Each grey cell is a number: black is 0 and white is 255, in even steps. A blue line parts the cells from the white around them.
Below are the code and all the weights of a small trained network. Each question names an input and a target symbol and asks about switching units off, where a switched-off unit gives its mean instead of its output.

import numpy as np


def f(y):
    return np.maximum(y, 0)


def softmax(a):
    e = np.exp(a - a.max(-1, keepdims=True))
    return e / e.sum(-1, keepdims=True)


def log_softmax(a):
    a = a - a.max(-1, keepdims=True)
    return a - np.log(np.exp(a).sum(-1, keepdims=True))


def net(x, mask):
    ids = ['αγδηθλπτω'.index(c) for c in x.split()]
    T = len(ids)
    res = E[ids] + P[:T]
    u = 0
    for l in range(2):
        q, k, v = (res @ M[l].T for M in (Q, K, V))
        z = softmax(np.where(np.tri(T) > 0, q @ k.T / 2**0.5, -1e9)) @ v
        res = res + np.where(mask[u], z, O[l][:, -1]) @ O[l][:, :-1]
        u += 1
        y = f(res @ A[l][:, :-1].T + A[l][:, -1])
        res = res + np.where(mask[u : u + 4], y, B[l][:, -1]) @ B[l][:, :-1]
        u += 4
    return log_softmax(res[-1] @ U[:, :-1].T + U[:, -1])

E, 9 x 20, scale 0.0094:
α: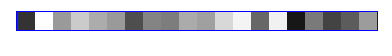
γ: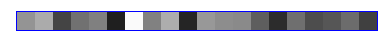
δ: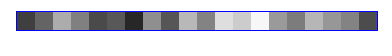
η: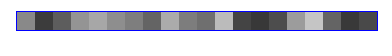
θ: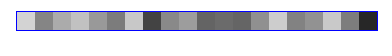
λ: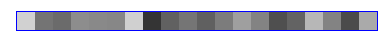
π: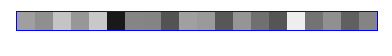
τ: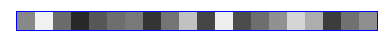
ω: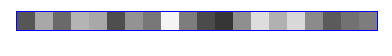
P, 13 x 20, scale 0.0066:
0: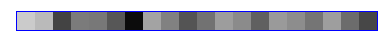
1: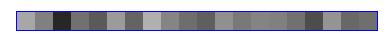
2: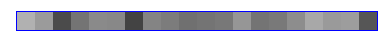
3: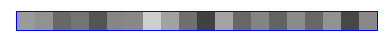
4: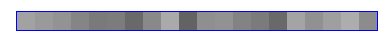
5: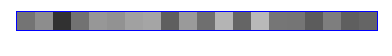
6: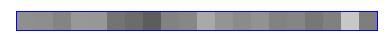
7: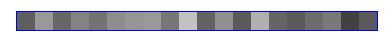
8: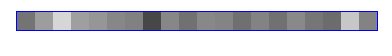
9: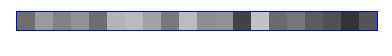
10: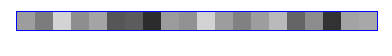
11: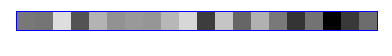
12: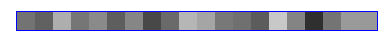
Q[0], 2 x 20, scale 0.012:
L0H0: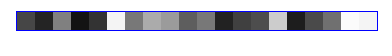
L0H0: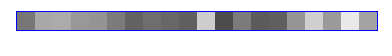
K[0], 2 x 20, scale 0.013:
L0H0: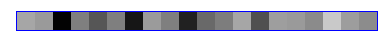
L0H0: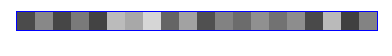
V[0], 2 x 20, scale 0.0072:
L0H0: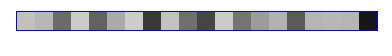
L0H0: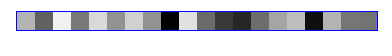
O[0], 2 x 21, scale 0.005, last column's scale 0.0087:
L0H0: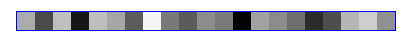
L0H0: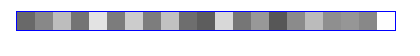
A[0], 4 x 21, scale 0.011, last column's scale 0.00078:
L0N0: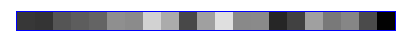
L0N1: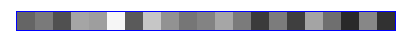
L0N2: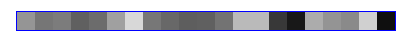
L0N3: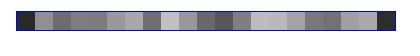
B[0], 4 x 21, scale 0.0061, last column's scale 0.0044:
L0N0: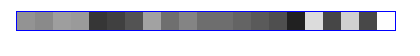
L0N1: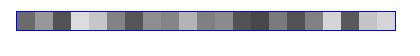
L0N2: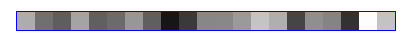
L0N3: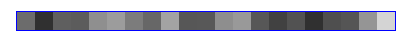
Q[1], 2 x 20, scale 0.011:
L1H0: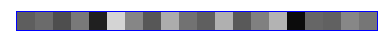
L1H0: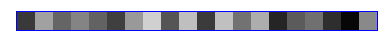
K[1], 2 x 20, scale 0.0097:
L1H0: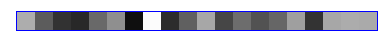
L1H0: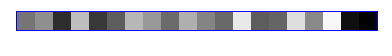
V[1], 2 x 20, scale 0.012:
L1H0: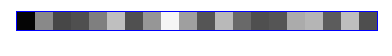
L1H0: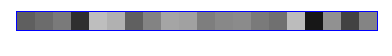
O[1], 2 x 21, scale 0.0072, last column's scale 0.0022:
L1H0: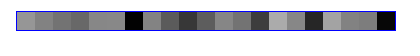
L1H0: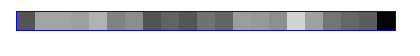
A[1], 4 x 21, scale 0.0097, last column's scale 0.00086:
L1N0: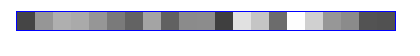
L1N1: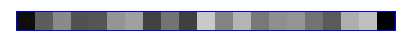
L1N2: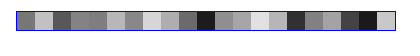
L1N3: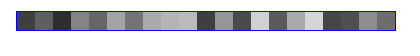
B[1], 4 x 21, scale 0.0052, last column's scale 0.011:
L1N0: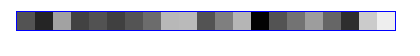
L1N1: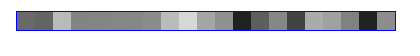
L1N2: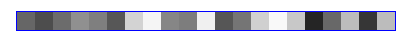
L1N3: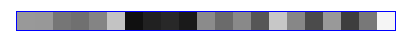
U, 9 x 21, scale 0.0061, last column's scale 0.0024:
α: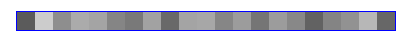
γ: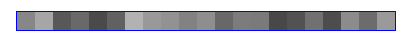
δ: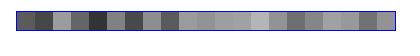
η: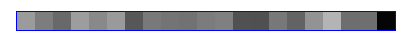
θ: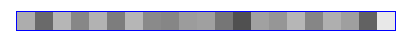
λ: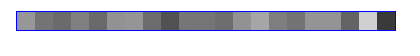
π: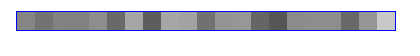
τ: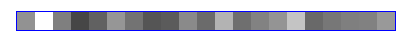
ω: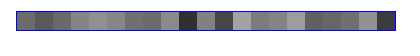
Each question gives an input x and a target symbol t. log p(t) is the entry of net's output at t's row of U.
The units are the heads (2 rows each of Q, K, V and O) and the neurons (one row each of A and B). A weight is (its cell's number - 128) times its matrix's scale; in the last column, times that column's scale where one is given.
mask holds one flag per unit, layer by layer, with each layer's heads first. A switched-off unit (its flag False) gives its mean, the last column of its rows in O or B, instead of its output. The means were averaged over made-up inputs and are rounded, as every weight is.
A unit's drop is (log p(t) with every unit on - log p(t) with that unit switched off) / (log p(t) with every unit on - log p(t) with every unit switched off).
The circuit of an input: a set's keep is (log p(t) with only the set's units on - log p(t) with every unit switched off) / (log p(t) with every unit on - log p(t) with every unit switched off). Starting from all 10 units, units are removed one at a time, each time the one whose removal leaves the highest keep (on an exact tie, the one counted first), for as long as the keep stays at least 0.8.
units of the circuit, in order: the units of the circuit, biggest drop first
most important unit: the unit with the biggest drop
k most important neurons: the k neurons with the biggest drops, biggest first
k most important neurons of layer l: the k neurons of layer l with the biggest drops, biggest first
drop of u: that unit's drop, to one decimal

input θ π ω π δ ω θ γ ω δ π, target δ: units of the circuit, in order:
(L0H0, L1H0, L0N0)
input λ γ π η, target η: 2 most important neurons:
(L1N3, L0N1)
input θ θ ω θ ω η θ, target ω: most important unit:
L1H0
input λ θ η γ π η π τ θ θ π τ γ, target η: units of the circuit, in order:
(L0H0, L1H0, L0N0)
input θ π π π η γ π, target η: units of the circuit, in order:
(L1H0, L0H0, L0N0)
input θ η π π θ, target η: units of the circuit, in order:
(L0N0, L1H0)
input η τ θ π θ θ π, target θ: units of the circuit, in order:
(L0H0, L1N0)
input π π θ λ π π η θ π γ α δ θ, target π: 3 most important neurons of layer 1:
(L1N0, L1N3, L1N2)
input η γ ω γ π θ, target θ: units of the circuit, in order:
(L1N2, L1N0)
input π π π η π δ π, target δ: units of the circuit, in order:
(L1H0, L0N0, L0H0)
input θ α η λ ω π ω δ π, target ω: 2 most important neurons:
(L0N3, L0N0)
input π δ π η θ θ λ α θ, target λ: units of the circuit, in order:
(L1N3, L1H0, L0N2, L0H0)
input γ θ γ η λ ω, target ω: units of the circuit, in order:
(L1N3, L0N3)
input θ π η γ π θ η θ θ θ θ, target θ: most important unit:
L0H0
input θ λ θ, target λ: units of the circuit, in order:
(L1N3, L1H0, L0N2)
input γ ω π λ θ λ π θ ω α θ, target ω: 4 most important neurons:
(L0N3, L1N0, L0N0, L0N2)
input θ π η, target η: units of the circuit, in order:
(L0N1, L1N3, L0N0)
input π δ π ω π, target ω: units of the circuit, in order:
(L1H0, L0N3, L1N0)
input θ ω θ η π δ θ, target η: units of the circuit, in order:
(L1H0, L0N0)
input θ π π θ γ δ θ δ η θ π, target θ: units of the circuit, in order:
(L0H0, L1N0)
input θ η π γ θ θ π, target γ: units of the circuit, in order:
(L1H0, L0H0, L0N0, L0N2)
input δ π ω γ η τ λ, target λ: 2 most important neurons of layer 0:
(L0N2, L0N3)
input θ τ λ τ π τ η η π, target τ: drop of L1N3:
-0.1
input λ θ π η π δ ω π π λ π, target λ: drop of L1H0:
1.1
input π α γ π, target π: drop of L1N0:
0.3
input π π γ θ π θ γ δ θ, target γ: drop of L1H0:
1.1
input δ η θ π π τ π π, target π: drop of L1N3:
0.1
